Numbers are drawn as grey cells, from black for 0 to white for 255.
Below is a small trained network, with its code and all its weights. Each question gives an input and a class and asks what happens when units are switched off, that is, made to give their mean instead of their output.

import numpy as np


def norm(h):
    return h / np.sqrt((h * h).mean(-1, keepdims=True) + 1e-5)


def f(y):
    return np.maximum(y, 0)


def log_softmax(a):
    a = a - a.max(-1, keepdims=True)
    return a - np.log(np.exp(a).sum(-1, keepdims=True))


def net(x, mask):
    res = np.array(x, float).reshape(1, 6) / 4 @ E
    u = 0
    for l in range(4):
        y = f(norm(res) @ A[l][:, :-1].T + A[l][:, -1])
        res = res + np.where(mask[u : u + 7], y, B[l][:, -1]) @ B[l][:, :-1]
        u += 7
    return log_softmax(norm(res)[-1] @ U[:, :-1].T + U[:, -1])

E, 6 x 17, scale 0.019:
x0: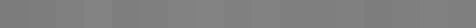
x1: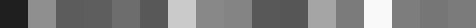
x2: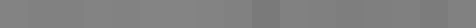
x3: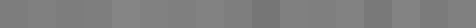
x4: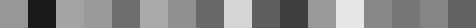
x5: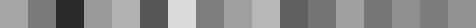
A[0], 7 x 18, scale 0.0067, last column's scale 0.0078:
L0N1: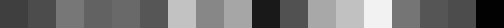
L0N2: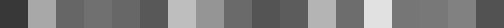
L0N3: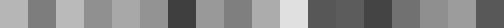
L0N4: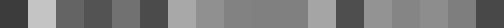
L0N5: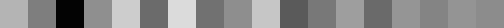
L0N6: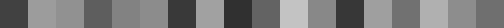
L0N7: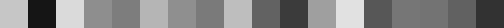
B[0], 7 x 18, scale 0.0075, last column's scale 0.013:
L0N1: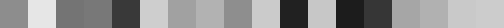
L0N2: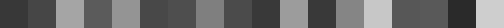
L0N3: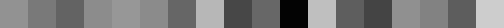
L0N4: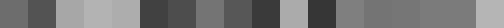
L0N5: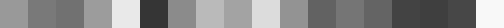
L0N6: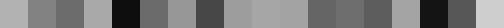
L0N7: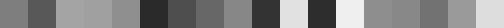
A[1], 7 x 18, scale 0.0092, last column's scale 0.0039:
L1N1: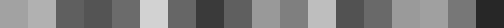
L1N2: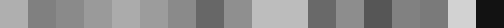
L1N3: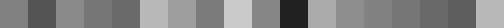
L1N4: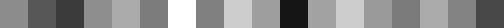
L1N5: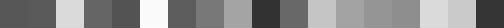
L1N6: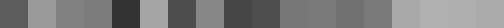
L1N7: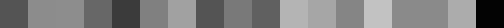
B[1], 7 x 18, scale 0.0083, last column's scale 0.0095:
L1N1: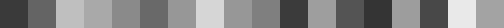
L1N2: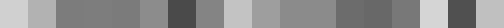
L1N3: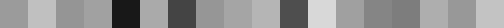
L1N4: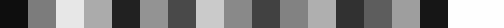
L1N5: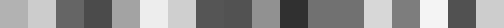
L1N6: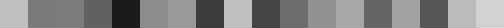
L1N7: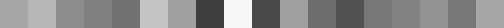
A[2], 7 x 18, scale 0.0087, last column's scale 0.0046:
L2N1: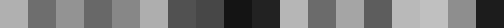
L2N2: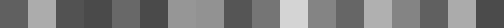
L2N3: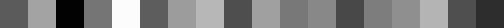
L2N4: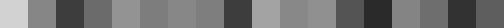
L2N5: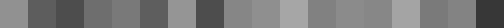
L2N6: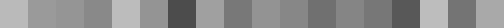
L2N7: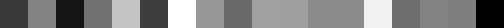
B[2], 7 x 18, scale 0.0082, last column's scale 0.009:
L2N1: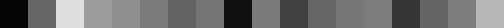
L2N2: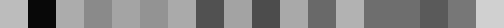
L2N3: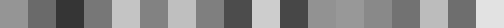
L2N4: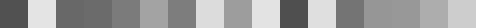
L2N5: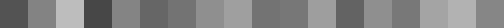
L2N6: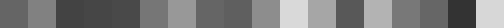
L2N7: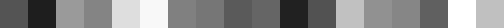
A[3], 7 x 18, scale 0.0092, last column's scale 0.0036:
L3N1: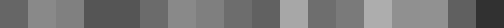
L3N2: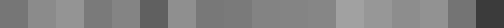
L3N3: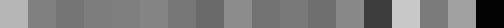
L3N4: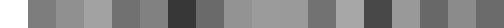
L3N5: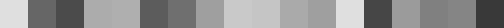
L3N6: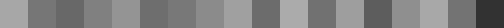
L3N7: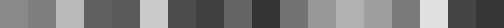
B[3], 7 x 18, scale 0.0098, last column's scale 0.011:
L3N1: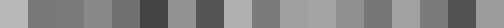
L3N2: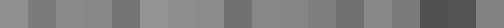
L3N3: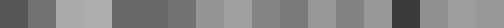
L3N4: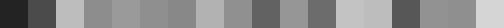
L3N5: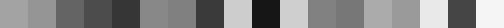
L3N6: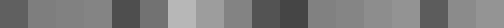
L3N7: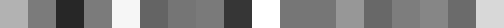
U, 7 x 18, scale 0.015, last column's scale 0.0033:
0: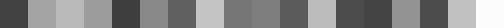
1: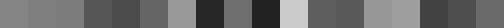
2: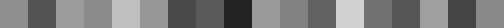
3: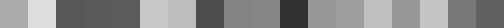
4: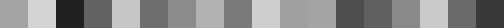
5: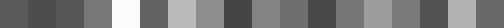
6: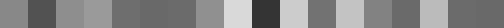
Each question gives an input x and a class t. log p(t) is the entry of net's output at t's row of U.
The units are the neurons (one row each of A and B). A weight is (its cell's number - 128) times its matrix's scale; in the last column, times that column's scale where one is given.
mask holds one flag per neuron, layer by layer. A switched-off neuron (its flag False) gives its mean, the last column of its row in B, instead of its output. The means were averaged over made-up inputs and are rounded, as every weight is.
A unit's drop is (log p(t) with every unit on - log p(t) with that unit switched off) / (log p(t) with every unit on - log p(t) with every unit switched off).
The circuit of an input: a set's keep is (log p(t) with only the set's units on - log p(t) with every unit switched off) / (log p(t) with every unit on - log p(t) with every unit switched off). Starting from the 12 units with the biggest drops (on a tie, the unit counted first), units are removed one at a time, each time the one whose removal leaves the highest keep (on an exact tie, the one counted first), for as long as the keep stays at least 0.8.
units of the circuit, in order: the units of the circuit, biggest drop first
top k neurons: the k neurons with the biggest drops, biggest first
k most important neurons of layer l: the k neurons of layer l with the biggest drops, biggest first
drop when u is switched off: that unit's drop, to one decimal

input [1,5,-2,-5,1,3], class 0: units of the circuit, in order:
L1N4
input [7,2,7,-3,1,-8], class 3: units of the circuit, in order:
L0N5; L1N5
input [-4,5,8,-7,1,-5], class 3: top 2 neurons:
L0N1; L0N5
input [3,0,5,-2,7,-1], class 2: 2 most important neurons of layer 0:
L0N7; L0N5
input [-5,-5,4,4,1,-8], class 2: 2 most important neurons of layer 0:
L0N1; L0N5
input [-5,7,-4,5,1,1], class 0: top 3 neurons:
L0N1; L0N7; L3N5
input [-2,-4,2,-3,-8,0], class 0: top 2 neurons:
L0N5; L1N1
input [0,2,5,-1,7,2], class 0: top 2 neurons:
L1N4; L0N1
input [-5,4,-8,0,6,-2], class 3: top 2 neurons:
L1N5; L0N1
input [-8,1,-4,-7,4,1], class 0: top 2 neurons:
L1N4; L0N1
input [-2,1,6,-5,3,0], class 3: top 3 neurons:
L0N1; L0N5; L1N5
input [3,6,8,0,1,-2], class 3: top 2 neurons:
L0N1; L0N5
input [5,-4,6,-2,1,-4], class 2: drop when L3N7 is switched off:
0.1
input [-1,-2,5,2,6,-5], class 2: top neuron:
L0N7
